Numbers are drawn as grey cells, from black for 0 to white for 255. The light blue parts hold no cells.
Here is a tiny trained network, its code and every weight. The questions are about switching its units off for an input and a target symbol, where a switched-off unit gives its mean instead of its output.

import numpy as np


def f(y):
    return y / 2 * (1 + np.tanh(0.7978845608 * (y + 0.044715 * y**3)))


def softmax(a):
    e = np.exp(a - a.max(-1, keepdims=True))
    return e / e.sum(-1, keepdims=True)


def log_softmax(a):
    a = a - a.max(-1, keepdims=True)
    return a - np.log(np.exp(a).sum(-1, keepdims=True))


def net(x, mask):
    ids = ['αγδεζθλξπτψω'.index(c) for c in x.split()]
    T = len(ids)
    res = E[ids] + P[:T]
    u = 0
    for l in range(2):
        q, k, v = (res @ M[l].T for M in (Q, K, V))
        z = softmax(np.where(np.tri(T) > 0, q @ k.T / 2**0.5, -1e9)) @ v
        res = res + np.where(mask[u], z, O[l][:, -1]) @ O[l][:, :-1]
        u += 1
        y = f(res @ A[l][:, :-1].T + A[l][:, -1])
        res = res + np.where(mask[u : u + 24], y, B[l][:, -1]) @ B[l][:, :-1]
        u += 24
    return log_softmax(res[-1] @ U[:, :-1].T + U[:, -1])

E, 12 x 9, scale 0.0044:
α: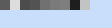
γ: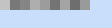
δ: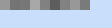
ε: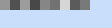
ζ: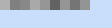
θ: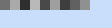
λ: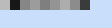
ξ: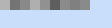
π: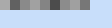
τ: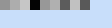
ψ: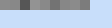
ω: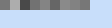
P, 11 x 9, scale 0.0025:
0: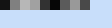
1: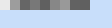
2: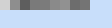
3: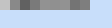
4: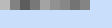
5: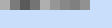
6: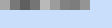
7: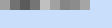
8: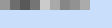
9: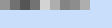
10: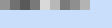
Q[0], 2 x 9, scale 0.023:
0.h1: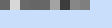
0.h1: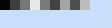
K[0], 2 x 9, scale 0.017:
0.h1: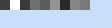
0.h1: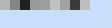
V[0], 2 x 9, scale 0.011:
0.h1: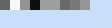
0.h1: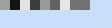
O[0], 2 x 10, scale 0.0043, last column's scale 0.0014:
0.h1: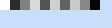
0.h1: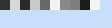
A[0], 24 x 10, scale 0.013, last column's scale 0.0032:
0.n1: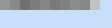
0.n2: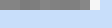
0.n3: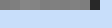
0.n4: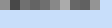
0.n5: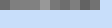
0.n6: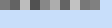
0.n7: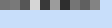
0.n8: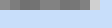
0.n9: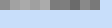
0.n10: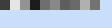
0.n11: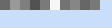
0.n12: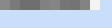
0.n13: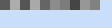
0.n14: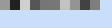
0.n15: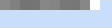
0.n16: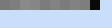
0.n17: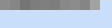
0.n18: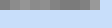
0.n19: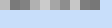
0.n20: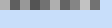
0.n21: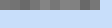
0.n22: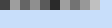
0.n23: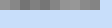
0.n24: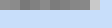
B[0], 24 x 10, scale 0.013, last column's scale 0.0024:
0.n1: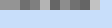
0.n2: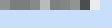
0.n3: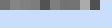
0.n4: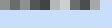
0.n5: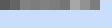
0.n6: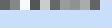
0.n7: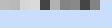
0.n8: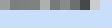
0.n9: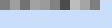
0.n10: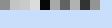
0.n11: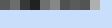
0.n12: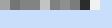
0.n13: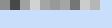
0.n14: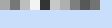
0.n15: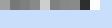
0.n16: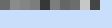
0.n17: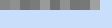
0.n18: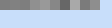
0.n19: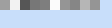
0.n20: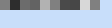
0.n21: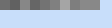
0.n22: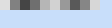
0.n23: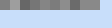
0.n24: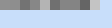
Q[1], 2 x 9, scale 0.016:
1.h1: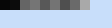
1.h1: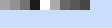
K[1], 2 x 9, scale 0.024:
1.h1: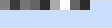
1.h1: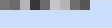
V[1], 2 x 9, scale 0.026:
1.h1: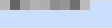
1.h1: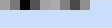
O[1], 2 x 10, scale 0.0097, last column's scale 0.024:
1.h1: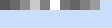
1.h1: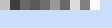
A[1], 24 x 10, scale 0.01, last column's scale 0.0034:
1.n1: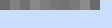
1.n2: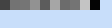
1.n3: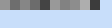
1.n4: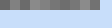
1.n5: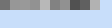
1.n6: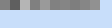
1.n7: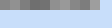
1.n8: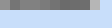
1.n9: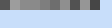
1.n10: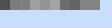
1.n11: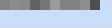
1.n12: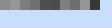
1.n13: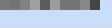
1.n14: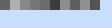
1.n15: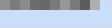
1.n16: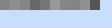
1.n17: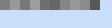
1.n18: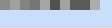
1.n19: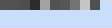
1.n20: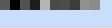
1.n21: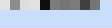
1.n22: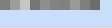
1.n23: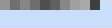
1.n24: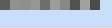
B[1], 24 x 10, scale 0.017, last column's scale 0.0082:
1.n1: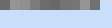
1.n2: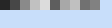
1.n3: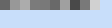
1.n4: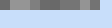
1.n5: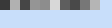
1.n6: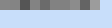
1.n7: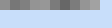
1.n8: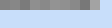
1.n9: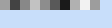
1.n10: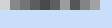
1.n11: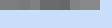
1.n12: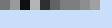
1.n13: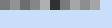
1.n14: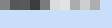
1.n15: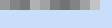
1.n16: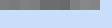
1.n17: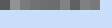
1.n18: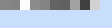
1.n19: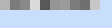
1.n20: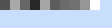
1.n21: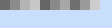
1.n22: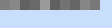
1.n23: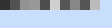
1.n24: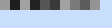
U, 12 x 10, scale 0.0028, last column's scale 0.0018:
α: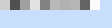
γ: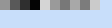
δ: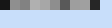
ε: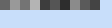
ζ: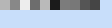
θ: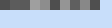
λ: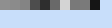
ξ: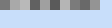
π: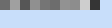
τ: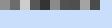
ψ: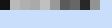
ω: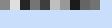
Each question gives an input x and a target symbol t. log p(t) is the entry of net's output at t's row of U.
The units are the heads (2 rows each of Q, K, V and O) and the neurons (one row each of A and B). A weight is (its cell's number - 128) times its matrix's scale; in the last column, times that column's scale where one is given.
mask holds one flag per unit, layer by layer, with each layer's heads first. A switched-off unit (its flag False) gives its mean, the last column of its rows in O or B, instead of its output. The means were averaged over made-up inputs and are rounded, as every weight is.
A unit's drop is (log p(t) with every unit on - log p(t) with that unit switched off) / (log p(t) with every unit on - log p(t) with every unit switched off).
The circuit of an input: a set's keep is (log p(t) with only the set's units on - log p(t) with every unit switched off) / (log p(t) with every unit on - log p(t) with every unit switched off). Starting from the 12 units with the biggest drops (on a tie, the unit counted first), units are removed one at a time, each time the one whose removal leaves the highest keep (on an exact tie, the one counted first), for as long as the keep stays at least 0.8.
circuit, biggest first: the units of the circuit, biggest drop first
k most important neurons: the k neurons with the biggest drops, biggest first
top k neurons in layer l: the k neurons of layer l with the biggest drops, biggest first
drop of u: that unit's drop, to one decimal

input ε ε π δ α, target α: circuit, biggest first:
(0.n10; 1.n21)
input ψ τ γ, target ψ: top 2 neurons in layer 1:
(1.n5; 1.n18)
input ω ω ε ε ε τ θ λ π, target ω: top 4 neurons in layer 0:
(0.n6; 0.n14; 0.n22; 0.n20)
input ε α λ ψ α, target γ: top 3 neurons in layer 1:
(1.n20; 1.n21; 1.n18)
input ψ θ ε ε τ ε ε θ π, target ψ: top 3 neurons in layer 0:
(0.n6; 0.n22; 0.n10)
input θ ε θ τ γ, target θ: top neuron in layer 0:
(0.n6)
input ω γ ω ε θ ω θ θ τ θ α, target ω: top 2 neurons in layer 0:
(0.n6; 0.n22)
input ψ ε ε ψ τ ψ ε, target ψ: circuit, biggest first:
(1.h1; 0.n10; 1.n5; 1.n18)
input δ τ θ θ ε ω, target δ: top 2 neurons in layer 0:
(0.n10; 0.n6)
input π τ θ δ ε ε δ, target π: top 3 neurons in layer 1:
(1.n14; 1.n12; 1.n9)
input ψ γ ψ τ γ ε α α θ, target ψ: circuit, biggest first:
(0.n6; 1.h1; 0.n10)
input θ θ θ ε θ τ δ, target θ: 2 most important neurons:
(0.n6; 1.n2)
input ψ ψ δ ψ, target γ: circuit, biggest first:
(1.n19; 1.n21; 1.n18)
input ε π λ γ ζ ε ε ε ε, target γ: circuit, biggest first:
(0.h1; 0.n11; 1.h1)
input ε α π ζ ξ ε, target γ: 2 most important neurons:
(0.n7; 0.n11)
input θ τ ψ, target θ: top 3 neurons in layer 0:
(0.n6; 0.n14; 0.n20)
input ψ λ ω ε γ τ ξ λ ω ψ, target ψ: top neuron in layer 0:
(0.n6)
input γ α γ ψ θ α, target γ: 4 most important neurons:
(0.n20; 0.n7; 0.n14; 0.n19)
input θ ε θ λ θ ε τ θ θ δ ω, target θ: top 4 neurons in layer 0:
(0.n6; 0.n14; 0.n20; 0.n22)
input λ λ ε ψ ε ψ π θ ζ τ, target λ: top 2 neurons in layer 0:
(0.n11; 0.n10)
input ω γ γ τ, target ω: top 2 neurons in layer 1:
(1.n5; 1.n10)
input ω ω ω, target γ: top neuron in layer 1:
(1.n19)
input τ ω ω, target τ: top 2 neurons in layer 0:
(0.n6; 0.n14)
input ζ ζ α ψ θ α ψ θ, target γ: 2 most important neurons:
(0.n20; 0.n10)
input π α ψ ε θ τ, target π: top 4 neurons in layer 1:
(1.n14; 1.n12; 1.n9; 1.n5)
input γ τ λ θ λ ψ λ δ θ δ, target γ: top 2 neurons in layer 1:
(1.n20; 1.n21)
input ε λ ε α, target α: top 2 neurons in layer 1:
(1.n20; 1.n21)
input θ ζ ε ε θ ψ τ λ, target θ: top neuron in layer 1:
(1.n2)
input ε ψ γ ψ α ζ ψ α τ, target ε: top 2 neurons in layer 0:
(0.n11; 0.n22)
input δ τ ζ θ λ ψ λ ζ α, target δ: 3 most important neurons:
(0.n10; 0.n6; 1.n18)
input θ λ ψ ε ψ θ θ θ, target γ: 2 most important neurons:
(1.n20; 0.n20)
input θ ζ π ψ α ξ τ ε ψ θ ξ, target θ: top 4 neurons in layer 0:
(0.n6; 0.n14; 0.n20; 0.n22)
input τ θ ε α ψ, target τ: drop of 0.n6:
1.2
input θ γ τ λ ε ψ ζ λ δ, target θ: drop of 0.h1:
1.1
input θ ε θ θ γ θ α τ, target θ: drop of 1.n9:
0.1
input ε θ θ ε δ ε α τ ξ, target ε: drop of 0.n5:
0.0
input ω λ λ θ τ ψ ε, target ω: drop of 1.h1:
1.0
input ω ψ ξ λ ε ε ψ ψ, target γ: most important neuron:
(0.n14)
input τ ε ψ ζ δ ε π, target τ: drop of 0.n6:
1.2
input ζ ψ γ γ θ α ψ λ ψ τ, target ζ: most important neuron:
(0.n6)
